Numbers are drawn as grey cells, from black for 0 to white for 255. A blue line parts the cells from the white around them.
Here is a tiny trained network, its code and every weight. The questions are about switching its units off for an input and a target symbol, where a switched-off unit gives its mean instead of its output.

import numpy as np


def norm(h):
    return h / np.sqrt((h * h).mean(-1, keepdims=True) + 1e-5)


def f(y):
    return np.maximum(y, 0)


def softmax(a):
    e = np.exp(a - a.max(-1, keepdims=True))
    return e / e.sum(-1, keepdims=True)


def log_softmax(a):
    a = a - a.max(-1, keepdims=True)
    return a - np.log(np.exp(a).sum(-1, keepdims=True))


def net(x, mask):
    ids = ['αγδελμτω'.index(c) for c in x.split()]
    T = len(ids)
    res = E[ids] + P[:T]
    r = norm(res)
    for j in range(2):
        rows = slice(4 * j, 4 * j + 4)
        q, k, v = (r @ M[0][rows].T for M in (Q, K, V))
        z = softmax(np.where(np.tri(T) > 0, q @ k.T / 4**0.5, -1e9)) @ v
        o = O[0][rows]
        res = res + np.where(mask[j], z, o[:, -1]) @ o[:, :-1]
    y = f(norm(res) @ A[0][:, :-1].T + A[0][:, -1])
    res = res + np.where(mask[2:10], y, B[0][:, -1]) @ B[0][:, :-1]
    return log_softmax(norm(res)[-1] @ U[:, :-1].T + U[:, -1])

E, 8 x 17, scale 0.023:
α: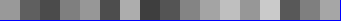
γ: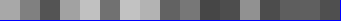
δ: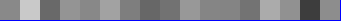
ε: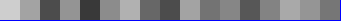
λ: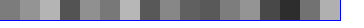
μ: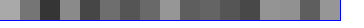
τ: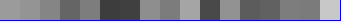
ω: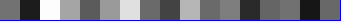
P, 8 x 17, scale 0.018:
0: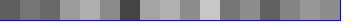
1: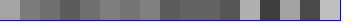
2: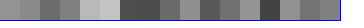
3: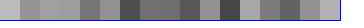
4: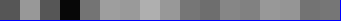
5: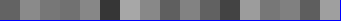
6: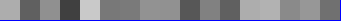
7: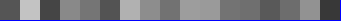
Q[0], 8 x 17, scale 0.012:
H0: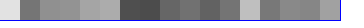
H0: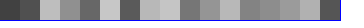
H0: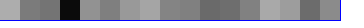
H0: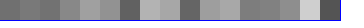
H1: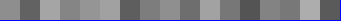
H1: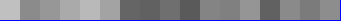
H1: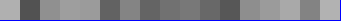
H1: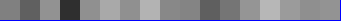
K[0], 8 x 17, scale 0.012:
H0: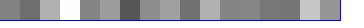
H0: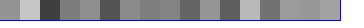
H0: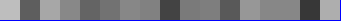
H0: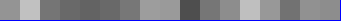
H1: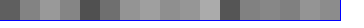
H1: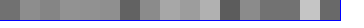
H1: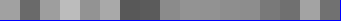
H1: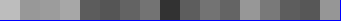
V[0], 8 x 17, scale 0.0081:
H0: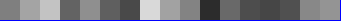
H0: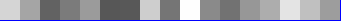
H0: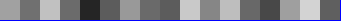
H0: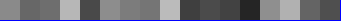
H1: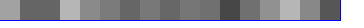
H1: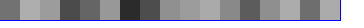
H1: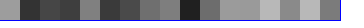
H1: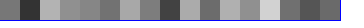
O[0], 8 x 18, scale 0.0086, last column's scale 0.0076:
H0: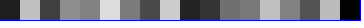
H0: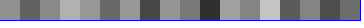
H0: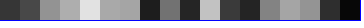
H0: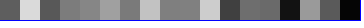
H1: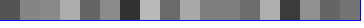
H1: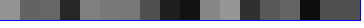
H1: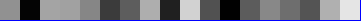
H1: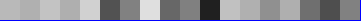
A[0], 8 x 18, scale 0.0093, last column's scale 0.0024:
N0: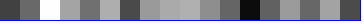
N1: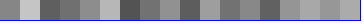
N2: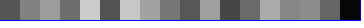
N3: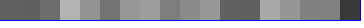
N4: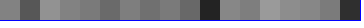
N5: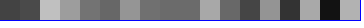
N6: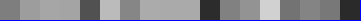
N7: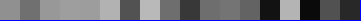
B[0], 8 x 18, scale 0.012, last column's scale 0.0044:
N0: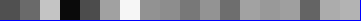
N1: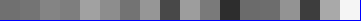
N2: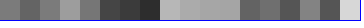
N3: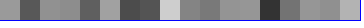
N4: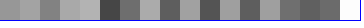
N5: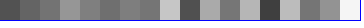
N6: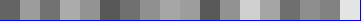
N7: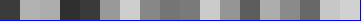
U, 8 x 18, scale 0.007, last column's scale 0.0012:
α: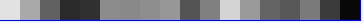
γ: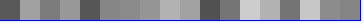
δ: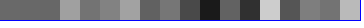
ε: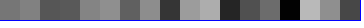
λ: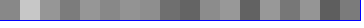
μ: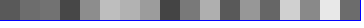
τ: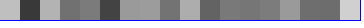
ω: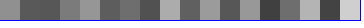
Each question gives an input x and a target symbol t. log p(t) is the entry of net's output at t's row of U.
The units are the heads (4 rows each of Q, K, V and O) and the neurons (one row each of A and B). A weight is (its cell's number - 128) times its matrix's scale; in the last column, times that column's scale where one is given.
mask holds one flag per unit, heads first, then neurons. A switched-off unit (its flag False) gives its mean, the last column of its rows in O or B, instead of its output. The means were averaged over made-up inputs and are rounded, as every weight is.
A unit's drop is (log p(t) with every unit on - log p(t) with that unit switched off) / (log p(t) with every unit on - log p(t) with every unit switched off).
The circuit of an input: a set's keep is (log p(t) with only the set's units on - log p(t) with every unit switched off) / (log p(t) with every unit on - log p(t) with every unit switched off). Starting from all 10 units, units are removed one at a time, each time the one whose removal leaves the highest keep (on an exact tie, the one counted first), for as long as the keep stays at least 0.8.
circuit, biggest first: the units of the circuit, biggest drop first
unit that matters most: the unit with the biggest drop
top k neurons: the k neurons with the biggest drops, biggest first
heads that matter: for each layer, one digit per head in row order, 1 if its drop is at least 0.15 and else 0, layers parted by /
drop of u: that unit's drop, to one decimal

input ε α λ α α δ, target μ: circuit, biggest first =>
(H0)
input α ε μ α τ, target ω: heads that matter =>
10
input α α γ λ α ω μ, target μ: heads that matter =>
10
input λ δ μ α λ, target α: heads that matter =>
01
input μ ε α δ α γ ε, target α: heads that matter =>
01
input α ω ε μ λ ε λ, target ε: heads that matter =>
00
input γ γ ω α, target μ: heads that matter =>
11
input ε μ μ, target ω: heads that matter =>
10
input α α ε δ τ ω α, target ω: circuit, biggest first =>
(H0 N2)
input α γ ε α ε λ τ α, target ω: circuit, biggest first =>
(H0 N5)
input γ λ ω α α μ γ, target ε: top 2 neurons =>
(N2 N7)
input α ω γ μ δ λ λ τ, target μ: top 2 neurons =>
(N7 N1)
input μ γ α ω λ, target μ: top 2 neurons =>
(N0 N1)
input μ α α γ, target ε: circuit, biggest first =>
(H1)
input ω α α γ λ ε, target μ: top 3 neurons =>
(N7 N0 N4)
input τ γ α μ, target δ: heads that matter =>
10
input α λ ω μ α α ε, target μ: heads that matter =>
11
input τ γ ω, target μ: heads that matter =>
00
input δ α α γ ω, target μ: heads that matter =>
10
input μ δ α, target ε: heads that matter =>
11
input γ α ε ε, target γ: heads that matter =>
00
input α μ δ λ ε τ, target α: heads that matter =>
01
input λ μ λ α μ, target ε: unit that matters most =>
H0
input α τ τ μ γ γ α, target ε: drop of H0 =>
0.3
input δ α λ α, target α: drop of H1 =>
0.6
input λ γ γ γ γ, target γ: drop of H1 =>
0.1
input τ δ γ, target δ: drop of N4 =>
0.0
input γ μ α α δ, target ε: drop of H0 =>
0.3
